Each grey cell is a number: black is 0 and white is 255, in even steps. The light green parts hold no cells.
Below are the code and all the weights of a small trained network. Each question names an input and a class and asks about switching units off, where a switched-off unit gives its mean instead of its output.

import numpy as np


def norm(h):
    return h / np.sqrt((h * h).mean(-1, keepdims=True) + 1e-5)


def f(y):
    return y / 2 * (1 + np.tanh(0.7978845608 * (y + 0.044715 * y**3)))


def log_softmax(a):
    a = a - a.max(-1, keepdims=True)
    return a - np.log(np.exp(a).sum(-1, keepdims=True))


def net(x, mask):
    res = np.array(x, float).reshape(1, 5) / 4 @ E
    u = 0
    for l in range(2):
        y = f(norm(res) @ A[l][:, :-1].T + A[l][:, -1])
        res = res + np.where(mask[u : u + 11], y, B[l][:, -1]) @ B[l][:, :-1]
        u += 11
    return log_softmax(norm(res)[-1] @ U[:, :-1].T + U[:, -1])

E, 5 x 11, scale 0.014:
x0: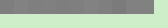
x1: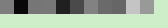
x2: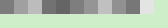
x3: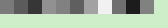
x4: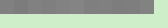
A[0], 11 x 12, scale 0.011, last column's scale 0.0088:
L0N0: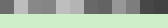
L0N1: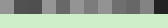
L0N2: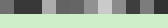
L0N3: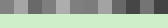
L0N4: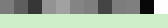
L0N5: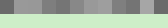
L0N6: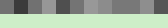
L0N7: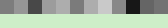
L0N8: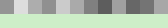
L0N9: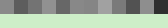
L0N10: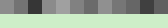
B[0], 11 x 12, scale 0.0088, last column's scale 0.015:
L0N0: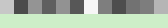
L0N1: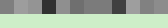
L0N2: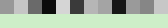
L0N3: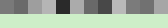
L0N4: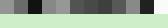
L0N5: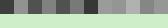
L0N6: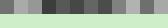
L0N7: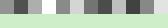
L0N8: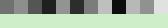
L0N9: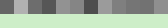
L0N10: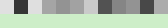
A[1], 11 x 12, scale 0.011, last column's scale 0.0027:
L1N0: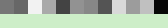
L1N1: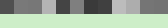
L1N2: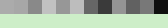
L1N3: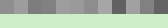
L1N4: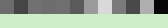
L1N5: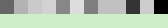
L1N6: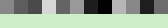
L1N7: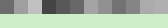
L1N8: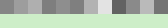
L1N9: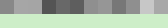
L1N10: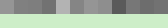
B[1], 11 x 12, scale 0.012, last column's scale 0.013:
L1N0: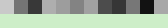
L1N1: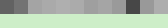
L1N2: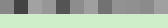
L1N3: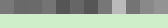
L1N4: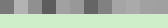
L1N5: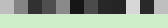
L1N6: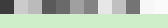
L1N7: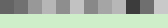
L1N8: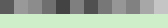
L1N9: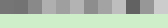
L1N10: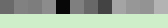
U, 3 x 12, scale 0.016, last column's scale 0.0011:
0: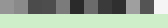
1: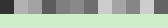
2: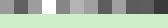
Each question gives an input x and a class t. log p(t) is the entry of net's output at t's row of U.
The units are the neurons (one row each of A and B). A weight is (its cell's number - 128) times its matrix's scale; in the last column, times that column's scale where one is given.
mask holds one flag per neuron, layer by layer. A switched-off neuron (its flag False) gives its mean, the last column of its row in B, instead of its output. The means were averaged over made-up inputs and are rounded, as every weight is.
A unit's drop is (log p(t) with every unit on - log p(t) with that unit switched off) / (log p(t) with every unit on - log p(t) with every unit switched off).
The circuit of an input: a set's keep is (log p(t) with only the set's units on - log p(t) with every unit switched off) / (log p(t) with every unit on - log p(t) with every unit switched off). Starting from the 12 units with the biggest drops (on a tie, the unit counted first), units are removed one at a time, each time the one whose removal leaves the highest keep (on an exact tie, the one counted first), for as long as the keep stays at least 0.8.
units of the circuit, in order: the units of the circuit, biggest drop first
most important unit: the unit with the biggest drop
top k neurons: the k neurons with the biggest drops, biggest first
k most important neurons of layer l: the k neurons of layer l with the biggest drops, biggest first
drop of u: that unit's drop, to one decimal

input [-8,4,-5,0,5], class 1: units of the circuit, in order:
[L1N6]
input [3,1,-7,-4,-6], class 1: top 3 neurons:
[L1N6 L0N2 L0N8]
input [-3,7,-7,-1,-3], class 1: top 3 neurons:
[L1N6 L0N8 L0N2]
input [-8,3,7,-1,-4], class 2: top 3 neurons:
[L0N8 L0N2 L1N0]
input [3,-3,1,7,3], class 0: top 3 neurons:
[L1N5 L0N4 L0N2]
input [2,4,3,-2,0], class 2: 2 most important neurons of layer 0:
[L0N4 L0N8]
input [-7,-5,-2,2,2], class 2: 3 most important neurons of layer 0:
[L0N7 L0N0 L0N10]
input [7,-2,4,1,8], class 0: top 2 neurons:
[L0N4 L1N5]
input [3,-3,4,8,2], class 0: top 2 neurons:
[L1N5 L0N7]
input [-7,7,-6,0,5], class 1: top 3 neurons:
[L1N6 L0N8 L0N2]
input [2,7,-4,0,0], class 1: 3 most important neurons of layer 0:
[L0N8 L0N2 L0N0]
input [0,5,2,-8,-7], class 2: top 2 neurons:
[L0N4 L1N0]
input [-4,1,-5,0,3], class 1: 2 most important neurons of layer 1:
[L1N6 L1N5]
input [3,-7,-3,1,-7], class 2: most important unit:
L0N7
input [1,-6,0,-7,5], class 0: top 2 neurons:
[L1N6 L0N0]
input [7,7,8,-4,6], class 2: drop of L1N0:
0.1
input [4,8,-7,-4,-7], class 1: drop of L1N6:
0.9
